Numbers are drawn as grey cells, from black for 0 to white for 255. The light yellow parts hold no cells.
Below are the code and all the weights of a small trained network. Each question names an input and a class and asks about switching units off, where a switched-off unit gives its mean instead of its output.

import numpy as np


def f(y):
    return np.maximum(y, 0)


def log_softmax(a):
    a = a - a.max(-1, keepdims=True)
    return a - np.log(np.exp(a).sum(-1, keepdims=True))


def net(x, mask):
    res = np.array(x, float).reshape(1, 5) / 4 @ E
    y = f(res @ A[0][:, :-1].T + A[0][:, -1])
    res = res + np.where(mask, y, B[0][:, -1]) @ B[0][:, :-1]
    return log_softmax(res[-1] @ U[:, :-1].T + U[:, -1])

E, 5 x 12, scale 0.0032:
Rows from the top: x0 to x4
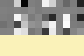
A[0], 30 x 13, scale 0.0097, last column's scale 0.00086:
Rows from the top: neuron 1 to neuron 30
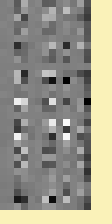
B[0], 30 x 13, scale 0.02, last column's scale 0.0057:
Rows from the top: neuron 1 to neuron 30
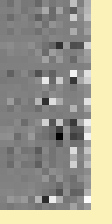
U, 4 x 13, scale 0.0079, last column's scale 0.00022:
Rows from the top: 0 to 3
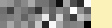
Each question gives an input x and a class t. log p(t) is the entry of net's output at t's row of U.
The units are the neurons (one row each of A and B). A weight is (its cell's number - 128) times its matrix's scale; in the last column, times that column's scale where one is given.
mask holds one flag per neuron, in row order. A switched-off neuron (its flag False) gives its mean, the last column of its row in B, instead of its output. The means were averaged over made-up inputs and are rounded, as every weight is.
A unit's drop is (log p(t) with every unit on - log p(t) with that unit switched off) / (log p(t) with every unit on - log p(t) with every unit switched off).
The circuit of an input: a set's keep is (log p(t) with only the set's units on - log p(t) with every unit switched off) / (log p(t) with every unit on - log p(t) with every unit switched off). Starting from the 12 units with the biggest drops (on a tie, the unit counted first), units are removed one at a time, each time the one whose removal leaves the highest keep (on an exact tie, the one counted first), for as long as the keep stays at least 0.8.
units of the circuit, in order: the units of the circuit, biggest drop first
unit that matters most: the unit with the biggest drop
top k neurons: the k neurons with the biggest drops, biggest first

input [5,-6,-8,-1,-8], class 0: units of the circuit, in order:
[neuron 7]
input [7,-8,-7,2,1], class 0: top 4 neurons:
[neuron 7; neuron 19; neuron 28; neuron 22]
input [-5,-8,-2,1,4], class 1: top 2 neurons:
[neuron 29; neuron 22]
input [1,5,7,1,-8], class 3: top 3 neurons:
[neuron 29; neuron 7; neuron 19]
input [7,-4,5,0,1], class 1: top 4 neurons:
[neuron 11; neuron 3; neuron 7; neuron 19]
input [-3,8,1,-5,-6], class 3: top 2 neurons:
[neuron 29; neuron 18]
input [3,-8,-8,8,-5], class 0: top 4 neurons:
[neuron 7; neuron 19; neuron 12; neuron 28]
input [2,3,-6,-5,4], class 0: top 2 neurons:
[neuron 7; neuron 18]
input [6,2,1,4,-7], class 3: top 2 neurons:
[neuron 29; neuron 22]
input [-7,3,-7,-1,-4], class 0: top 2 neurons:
[neuron 7; neuron 19]
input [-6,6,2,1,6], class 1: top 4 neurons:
[neuron 29; neuron 22; neuron 24; neuron 1]
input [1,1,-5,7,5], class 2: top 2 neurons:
[neuron 18; neuron 20]
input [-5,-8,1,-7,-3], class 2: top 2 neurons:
[neuron 12; neuron 11]
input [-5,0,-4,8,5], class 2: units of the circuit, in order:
[neuron 18]
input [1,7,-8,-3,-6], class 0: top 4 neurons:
[neuron 7; neuron 19; neuron 15; neuron 28]
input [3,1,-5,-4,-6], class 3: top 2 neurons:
[neuron 29; neuron 20]
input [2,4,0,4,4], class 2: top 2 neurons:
[neuron 29; neuron 18]
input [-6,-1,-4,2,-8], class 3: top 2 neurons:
[neuron 29; neuron 11]
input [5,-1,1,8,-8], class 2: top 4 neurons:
[neuron 18; neuron 15; neuron 2; neuron 26]
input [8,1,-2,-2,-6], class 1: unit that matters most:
neuron 11
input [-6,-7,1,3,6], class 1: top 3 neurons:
[neuron 29; neuron 22; neuron 24]
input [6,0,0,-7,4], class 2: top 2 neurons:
[neuron 12; neuron 22]
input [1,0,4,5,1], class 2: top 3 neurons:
[neuron 18; neuron 7; neuron 19]
